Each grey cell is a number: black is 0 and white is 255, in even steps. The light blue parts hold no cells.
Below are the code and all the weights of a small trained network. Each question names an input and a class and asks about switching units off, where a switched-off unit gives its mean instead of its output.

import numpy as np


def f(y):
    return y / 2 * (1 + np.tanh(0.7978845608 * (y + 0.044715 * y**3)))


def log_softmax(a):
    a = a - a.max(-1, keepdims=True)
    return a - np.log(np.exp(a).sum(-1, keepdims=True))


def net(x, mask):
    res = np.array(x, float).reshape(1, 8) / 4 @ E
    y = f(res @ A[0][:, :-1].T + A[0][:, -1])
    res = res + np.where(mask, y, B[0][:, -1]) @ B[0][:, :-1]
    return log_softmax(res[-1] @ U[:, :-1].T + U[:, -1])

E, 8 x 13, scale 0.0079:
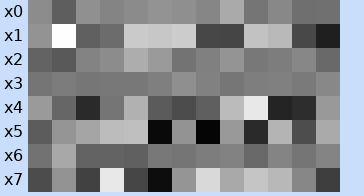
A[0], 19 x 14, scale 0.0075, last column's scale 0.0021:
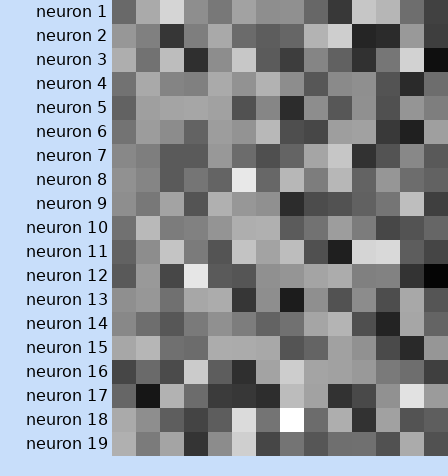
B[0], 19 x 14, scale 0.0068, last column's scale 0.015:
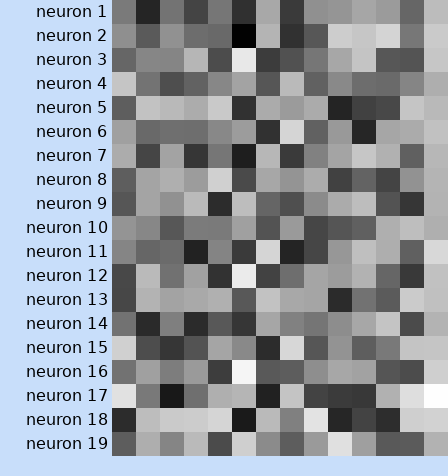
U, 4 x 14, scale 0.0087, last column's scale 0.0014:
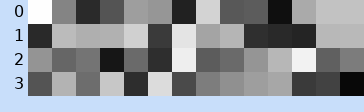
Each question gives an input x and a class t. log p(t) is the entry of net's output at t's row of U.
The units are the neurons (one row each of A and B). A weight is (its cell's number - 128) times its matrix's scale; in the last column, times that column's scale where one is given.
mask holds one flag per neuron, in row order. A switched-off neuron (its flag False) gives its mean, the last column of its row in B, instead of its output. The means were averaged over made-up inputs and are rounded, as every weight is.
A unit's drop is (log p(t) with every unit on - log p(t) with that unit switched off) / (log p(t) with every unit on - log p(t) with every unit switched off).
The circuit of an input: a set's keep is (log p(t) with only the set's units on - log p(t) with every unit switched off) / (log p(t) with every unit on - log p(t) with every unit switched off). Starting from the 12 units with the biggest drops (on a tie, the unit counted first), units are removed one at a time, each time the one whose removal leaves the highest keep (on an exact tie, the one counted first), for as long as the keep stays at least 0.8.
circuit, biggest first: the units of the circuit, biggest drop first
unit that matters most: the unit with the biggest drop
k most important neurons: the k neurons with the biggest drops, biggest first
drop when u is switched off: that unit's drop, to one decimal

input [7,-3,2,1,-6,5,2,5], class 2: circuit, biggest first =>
[neuron 11]
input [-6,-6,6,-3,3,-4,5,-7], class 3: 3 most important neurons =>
[neuron 3; neuron 19; neuron 9]
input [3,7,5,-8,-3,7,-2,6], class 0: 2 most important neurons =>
[neuron 6; neuron 15]
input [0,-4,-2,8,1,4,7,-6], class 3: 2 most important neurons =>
[neuron 3; neuron 9]
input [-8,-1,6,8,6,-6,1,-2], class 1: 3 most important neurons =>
[neuron 18; neuron 8; neuron 11]
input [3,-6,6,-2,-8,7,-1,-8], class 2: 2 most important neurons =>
[neuron 11; neuron 1]
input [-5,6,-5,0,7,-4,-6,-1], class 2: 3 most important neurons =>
[neuron 2; neuron 17; neuron 7]
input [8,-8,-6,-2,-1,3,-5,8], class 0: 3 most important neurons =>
[neuron 17; neuron 3; neuron 9]
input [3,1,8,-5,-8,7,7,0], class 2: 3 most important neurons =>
[neuron 11; neuron 1; neuron 18]
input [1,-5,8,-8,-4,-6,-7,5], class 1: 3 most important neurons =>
[neuron 18; neuron 8; neuron 15]
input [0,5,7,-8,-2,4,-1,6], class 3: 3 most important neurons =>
[neuron 17; neuron 12; neuron 16]
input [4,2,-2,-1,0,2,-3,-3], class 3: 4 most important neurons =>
[neuron 17; neuron 18; neuron 9; neuron 8]
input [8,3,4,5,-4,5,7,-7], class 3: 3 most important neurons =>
[neuron 9; neuron 3; neuron 18]
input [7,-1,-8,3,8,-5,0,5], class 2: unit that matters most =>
neuron 2
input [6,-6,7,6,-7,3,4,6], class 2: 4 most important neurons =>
[neuron 11; neuron 1; neuron 15; neuron 6]
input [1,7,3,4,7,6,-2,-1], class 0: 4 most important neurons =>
[neuron 15; neuron 6; neuron 10; neuron 11]
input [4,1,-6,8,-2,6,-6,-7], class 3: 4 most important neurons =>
[neuron 9; neuron 3; neuron 18; neuron 19]
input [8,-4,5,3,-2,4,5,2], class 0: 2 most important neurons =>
[neuron 17; neuron 18]
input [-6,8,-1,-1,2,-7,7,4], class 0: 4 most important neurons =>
[neuron 15; neuron 6; neuron 4; neuron 10]
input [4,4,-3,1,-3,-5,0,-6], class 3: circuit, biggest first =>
[neuron 19]
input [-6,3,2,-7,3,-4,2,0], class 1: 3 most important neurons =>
[neuron 18; neuron 17; neuron 8]
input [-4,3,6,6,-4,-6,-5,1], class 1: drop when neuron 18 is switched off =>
0.5
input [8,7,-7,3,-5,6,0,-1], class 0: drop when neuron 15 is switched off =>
0.4
